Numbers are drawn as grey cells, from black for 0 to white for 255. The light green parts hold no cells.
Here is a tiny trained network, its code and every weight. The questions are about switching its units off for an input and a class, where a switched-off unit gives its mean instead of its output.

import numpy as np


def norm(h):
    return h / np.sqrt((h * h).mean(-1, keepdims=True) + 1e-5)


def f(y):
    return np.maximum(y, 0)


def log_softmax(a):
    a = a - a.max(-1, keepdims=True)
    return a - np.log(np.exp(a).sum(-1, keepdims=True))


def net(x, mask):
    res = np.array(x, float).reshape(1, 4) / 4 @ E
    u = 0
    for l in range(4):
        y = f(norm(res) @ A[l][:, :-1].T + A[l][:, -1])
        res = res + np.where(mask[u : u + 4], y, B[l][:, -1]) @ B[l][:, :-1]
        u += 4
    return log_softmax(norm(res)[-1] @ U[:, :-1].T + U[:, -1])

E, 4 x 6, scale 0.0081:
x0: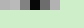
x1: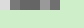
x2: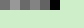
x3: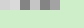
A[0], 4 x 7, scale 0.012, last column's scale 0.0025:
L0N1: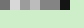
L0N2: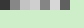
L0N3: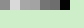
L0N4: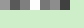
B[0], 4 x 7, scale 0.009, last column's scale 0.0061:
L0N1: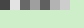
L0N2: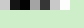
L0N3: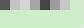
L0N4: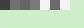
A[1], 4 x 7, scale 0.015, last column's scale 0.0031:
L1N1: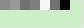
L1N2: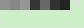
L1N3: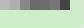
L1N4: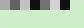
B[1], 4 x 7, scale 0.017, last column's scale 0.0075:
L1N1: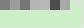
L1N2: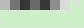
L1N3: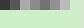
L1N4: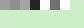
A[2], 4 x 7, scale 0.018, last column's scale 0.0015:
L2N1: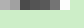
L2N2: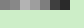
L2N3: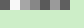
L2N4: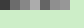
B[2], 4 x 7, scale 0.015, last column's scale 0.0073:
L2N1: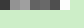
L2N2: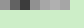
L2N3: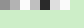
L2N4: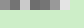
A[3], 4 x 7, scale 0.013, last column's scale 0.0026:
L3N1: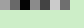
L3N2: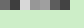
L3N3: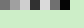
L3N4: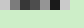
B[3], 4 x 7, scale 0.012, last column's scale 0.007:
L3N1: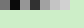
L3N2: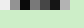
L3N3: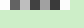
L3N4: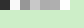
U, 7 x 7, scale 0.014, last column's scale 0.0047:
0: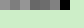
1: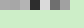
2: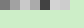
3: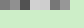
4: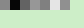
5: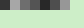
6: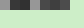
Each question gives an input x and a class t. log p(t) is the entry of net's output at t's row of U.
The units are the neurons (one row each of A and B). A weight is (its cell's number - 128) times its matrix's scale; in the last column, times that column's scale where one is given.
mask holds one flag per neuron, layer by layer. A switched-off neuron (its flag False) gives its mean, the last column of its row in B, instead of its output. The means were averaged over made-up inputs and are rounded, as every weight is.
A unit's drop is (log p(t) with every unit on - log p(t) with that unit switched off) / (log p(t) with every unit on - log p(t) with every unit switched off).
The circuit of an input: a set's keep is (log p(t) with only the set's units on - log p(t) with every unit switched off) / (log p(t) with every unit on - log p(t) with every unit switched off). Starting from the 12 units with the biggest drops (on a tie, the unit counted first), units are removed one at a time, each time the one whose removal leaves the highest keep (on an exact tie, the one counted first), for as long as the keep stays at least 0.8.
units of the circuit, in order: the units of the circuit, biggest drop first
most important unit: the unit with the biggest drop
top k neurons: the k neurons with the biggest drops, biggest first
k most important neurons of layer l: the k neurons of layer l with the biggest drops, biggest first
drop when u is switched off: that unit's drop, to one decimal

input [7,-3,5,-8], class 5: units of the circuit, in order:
(L1N2; L2N1)
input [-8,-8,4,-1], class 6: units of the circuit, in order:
(L3N2)
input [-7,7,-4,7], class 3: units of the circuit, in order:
(L0N4; L1N1)
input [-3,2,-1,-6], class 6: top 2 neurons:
(L1N4; L3N2)
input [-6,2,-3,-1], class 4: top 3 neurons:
(L0N2; L1N4; L2N1)
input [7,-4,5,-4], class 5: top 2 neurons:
(L1N2; L2N1)
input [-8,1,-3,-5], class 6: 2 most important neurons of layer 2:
(L2N4; L2N2)
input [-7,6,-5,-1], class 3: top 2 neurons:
(L0N4; L1N1)
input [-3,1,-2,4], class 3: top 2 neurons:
(L0N4; L1N2)
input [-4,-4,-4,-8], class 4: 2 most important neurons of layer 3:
(L3N1; L3N3)
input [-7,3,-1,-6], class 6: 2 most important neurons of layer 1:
(L1N4; L1N2)
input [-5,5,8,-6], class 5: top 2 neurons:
(L1N2; L0N4)
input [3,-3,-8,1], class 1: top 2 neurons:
(L1N4; L0N1)
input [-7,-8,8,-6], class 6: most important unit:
L3N2
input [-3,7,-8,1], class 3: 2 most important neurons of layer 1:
(L1N1; L1N4)
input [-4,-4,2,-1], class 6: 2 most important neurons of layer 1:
(L1N2; L1N4)
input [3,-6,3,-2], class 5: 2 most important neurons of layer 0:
(L0N1; L0N3)
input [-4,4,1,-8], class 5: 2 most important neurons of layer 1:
(L1N4; L1N3)
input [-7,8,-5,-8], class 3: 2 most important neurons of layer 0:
(L0N2; L0N3)
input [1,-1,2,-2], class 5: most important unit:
L2N1
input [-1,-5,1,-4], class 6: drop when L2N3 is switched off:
0.3
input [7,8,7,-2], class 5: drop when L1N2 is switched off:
1.0
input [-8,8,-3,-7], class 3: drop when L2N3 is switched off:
0.2
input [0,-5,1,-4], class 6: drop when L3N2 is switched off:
0.4
